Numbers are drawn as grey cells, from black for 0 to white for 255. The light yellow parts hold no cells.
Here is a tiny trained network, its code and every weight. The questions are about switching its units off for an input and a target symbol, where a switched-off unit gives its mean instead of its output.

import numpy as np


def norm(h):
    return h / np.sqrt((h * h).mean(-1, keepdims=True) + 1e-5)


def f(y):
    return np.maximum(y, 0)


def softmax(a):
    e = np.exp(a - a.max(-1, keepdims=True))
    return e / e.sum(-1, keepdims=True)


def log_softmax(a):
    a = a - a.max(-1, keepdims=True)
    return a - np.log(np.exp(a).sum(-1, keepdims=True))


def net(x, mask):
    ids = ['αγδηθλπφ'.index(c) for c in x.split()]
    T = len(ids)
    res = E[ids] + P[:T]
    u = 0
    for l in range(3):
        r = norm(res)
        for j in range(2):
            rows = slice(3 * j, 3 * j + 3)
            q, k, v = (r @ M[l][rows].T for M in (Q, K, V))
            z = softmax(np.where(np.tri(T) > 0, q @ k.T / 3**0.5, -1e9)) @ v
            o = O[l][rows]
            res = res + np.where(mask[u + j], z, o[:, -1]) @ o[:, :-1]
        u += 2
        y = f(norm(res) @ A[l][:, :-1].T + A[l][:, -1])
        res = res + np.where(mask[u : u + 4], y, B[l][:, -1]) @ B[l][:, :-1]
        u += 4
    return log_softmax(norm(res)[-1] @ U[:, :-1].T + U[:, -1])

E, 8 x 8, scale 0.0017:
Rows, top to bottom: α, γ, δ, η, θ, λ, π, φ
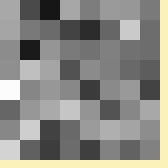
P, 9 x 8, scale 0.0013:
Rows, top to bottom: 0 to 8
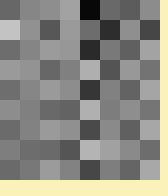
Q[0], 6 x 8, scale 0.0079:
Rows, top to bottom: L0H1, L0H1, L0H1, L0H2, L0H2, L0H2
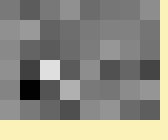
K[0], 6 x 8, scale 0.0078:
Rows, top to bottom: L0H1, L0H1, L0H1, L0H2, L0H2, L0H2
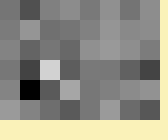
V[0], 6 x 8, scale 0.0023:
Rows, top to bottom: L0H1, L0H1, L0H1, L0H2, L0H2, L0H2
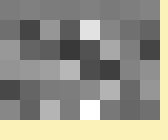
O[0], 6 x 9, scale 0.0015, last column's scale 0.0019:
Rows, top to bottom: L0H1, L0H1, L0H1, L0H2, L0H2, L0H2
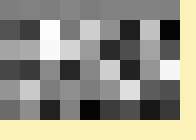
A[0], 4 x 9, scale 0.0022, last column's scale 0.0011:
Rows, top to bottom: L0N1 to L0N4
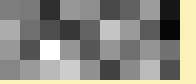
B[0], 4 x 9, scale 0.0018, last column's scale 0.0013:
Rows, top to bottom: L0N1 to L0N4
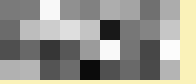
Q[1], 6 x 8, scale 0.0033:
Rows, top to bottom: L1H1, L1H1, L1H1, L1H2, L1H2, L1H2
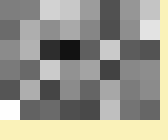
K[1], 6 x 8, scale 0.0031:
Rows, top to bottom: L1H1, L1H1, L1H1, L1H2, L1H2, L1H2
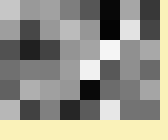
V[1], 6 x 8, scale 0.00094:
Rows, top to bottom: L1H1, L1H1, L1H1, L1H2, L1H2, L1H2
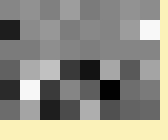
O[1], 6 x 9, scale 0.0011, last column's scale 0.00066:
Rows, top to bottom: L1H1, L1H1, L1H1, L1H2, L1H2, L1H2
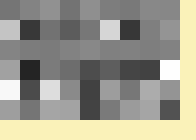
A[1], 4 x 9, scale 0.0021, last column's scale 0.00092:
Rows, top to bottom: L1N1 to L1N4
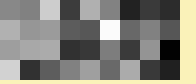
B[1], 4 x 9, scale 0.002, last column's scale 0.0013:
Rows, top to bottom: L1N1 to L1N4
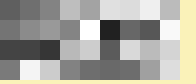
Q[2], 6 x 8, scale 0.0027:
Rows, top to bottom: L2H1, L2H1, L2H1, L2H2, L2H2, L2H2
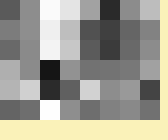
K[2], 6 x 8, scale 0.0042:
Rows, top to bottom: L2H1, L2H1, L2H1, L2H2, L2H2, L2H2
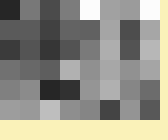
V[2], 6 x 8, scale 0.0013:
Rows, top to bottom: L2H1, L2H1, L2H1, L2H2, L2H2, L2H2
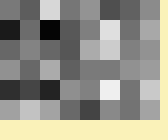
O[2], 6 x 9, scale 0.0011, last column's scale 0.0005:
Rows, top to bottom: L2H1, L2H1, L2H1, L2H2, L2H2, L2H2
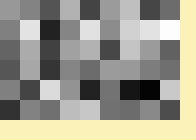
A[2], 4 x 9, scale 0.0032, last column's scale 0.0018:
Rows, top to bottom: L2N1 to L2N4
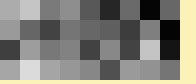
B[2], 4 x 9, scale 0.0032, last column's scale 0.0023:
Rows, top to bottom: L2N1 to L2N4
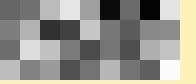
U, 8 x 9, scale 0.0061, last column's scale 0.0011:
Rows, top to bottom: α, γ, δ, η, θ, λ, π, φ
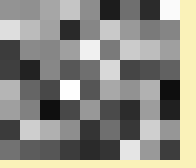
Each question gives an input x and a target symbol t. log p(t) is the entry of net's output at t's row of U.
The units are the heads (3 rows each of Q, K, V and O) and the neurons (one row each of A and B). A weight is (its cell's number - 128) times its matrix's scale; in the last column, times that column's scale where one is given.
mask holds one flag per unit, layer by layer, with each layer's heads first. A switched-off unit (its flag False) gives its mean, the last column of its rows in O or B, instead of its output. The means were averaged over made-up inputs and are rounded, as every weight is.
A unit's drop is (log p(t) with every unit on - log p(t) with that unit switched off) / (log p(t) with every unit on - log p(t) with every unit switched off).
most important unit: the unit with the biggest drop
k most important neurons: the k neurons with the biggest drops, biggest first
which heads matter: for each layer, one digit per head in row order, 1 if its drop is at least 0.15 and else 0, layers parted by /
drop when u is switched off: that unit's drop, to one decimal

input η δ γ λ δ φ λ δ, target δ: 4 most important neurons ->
L1N4, L2N4, L1N1, L2N1
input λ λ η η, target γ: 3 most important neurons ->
L1N1, L2N1, L2N4
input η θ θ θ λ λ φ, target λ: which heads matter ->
00 / 00 / 00
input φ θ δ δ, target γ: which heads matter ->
11 / 00 / 01
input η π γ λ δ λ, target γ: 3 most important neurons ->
L0N1, L2N1, L2N4
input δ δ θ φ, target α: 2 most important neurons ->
L2N1, L1N1
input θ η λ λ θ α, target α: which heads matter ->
01 / 00 / 10
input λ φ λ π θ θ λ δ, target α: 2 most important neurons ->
L2N1, L1N1
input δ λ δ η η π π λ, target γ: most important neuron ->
L0N3
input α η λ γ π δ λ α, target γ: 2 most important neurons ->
L1N4, L2N1
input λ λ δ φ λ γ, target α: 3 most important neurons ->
L2N1, L1N1, L0N1
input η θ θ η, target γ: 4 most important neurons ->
L1N1, L2N1, L2N4, L1N2
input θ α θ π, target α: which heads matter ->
11 / 00 / 10
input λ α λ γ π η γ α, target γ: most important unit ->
L1N4
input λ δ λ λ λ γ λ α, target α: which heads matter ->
01 / 00 / 01
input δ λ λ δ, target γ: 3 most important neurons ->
L1N4, L2N1, L2N4
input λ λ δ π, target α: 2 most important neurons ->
L2N1, L0N3
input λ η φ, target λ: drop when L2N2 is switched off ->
0.4
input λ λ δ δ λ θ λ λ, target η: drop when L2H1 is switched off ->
0.1
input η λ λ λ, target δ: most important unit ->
L0H2
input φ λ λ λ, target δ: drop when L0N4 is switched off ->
0.0
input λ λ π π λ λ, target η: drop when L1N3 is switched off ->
0.2
